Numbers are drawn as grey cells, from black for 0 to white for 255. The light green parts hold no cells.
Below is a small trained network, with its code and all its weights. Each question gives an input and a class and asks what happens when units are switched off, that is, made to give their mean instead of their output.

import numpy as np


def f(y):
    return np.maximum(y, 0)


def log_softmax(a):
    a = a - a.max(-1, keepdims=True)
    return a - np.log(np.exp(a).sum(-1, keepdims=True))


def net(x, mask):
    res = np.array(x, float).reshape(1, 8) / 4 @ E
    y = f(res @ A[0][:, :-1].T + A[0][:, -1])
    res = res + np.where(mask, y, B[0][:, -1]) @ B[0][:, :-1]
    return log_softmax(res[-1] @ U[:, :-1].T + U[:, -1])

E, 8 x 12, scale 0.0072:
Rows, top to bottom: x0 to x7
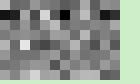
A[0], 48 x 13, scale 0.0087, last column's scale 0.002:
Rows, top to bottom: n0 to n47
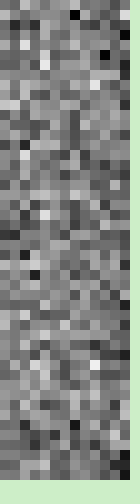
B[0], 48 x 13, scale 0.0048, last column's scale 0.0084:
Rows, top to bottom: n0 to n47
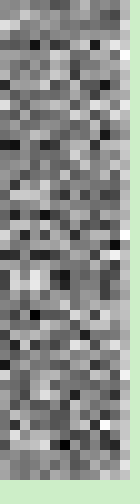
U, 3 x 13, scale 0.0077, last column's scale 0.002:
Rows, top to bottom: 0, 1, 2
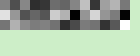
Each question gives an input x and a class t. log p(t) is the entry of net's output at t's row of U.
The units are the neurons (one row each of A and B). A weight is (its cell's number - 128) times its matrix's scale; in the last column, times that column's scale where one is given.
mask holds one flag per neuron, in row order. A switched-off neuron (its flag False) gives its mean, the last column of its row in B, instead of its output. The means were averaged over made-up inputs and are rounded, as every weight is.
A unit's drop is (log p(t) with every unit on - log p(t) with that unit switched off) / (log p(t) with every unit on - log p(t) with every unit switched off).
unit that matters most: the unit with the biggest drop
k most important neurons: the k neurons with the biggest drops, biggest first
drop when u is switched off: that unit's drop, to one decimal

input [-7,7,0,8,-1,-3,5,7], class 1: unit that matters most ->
n23
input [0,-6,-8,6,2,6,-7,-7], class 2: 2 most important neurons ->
n44; n23
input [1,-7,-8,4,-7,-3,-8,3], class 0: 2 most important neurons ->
n25; n14
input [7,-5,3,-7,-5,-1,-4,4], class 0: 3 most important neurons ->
n36; n25; n14
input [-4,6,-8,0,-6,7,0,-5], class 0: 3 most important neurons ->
n14; n25; n42
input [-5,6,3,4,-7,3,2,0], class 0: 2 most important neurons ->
n14; n25
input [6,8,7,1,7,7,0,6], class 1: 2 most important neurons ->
n23; n37
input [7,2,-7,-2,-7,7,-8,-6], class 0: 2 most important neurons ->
n42; n25
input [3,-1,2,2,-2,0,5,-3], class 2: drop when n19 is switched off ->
-0.1
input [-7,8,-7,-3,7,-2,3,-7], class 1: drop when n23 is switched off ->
0.4
